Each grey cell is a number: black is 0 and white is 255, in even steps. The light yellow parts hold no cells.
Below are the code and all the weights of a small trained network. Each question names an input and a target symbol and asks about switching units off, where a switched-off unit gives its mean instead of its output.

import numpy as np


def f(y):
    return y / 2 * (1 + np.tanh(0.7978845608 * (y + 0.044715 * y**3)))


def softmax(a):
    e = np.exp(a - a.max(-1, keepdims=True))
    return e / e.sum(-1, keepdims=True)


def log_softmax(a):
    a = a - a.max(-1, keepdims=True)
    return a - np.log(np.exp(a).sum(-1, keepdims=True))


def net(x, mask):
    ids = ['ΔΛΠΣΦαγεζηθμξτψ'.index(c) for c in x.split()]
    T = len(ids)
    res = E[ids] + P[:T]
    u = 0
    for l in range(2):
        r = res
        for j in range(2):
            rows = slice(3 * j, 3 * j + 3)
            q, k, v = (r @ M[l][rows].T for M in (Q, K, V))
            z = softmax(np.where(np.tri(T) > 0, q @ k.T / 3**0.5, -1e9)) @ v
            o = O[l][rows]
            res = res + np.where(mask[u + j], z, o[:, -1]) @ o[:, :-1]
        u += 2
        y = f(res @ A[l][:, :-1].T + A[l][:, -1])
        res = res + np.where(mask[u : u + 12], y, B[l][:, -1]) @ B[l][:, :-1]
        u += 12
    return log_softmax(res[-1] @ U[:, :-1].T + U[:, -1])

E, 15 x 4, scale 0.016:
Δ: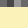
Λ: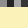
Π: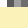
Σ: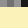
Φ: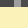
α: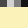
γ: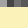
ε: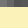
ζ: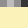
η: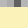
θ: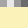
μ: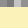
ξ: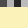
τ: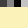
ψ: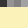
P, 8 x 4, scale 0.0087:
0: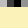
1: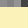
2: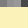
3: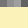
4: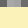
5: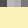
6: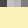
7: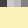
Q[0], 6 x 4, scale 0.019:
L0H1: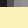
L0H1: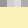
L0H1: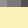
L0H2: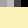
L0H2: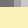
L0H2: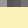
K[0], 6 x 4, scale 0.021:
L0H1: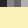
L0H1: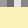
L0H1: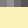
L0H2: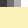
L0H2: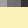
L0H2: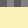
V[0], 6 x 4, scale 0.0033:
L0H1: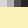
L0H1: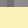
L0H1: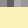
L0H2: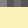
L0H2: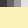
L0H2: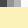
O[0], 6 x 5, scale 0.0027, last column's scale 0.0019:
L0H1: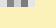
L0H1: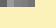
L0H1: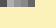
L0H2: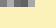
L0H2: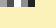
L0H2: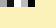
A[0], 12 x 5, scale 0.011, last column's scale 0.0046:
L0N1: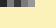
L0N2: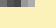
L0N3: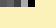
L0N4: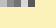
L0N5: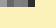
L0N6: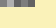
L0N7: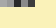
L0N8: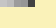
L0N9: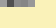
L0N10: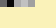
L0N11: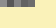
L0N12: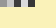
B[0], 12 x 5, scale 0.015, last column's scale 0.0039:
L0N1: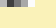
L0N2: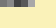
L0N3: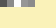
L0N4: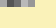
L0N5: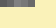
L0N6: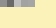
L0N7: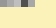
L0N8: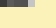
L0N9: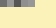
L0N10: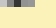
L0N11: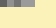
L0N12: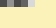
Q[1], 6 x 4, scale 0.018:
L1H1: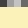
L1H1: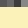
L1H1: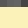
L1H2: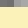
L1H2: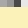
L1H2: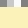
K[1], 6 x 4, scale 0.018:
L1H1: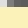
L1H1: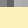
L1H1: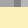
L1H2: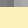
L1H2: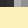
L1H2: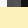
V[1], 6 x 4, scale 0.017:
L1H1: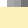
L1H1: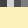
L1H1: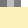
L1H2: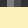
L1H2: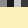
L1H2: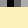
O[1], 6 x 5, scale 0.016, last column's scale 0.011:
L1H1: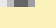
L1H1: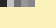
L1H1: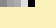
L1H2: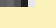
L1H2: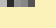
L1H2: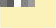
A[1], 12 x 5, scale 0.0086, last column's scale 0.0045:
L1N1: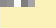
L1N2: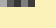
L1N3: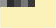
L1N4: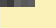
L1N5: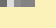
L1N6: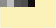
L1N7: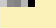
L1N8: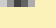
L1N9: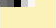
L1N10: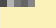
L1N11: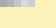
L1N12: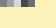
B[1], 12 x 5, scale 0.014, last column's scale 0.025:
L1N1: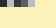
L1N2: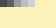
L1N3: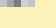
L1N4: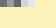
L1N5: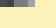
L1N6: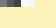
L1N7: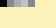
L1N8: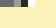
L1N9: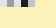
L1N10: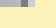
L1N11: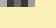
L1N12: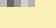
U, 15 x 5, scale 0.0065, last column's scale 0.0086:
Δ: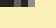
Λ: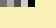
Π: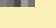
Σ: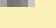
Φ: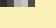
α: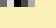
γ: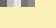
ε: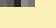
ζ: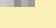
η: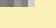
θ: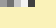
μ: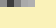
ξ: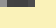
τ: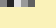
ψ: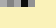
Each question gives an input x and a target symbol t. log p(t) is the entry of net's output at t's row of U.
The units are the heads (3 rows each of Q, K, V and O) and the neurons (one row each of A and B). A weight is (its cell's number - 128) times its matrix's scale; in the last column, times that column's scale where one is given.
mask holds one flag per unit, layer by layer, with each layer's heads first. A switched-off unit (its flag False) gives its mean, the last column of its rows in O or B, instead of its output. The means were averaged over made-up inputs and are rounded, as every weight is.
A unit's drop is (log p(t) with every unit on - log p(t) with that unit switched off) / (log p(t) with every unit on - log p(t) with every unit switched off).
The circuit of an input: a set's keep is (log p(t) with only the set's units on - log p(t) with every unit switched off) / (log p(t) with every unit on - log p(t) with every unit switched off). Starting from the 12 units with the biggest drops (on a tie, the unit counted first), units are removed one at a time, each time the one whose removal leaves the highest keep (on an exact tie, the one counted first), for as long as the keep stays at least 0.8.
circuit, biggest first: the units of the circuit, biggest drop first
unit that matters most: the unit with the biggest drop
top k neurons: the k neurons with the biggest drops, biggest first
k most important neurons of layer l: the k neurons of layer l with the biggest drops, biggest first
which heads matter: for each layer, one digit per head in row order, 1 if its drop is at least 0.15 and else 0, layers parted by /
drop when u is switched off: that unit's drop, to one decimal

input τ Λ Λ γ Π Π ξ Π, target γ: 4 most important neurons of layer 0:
(L0N12; L0N2; L0N8; L0N7)
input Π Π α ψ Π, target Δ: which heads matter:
00 / 11
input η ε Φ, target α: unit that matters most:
L0N7
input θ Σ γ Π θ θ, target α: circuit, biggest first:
(L1H2; L0N8)
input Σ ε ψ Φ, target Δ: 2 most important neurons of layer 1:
(L1N1; L1N11)
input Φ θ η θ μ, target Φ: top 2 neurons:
(L1N12; L1N1)
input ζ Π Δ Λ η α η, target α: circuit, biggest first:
(L0N12; L1H2)
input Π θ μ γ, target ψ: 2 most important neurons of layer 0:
(L0N1; L0N12)
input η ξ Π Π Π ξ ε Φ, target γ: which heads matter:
10 / 11
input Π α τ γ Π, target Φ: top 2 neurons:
(L0N1; L0N3)
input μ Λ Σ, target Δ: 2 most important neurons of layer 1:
(L1N1; L1N11)
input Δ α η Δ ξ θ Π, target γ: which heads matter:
01 / 10
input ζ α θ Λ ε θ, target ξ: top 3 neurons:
(L1N6; L1N8; L0N7)
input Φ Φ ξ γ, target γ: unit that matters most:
L0N12
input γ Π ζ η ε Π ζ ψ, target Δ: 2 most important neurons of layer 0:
(L0N1; L0N7)
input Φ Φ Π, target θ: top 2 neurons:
(L1N3; L1N4)
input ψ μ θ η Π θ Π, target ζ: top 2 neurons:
(L0N8; L1N9)
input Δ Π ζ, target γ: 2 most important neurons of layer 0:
(L0N10; L0N2)
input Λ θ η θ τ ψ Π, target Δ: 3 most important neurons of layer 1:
(L1N1; L1N11; L1N6)
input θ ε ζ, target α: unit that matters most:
L1N6
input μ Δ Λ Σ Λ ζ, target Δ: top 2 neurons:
(L1N1; L1N11)
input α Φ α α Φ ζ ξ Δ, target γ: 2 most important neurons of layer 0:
(L0N12; L0N3)
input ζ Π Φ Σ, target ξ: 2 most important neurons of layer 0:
(L0N7; L0N12)
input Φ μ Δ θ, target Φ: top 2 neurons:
(L1N12; L1N1)
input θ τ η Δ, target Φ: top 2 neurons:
(L0N1; L0N3)
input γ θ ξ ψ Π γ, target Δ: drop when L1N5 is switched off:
-0.1
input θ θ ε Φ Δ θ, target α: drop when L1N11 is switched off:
0.0
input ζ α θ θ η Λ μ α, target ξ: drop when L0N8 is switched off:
0.1
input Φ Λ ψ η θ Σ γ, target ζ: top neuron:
(L0N8)
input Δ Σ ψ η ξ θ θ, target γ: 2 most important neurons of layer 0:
(L0N10; L0N2)
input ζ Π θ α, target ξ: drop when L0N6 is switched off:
0.1
